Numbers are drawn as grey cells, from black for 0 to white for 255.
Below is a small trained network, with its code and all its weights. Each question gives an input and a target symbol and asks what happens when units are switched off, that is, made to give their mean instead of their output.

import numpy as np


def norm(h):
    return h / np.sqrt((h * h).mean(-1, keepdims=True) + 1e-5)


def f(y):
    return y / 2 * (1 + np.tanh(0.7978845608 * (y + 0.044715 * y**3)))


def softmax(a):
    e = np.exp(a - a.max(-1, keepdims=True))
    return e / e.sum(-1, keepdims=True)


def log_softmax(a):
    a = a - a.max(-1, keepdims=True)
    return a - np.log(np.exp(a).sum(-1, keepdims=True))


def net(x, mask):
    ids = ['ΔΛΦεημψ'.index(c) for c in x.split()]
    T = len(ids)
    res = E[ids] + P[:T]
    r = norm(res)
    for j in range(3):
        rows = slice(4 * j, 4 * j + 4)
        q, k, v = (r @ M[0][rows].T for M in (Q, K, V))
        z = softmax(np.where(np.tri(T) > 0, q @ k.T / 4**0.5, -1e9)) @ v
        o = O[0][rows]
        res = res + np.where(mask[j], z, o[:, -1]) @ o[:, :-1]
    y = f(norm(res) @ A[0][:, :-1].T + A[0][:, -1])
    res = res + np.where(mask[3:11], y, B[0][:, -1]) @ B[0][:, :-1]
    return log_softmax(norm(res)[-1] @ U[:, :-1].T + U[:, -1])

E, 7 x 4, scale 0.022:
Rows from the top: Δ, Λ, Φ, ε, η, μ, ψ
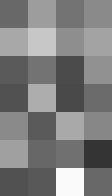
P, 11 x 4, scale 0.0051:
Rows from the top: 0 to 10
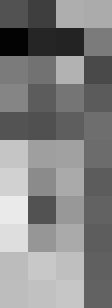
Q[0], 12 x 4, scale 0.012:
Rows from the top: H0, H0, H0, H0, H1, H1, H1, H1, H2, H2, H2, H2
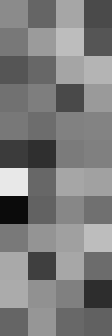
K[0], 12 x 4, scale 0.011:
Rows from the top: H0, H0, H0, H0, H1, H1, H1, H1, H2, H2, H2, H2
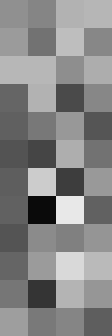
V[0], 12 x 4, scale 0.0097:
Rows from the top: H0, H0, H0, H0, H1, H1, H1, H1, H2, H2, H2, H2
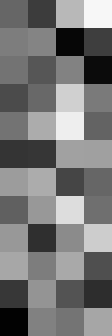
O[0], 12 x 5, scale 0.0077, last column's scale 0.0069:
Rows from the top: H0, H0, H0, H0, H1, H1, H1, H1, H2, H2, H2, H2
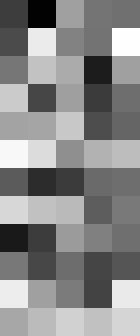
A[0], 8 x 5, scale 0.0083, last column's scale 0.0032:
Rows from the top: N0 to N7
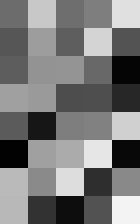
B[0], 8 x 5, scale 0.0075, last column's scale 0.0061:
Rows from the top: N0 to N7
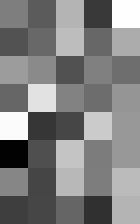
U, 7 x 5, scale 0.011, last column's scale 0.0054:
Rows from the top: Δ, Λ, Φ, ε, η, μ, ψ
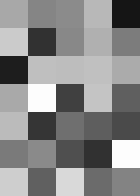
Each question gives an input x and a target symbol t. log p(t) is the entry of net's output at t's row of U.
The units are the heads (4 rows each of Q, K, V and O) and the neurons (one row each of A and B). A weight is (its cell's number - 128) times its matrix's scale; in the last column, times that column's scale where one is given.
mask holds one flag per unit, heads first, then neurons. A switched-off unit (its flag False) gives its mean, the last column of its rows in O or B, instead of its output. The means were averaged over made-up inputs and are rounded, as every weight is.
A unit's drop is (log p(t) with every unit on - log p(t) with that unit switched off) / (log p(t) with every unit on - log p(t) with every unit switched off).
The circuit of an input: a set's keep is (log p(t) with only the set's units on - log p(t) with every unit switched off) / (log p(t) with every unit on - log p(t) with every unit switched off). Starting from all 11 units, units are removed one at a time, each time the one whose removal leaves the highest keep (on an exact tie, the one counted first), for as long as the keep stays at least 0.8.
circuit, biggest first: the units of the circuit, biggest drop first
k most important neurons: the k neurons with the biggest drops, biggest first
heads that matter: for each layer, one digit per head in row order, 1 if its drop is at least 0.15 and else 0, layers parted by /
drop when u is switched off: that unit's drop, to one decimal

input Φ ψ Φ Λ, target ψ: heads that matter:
110
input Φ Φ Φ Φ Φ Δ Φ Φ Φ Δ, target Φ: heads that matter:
010
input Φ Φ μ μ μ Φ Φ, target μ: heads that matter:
011
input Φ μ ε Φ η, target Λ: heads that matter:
100
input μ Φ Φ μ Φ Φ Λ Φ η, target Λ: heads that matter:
000
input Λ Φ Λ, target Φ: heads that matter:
111
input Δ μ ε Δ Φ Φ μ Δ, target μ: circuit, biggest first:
(H1)
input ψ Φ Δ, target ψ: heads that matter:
100
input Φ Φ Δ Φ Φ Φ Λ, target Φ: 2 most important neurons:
(N4; N5)
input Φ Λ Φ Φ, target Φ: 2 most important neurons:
(N5; N1)
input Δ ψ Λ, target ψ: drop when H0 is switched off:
0.5
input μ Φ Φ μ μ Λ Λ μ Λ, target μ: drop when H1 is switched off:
0.6
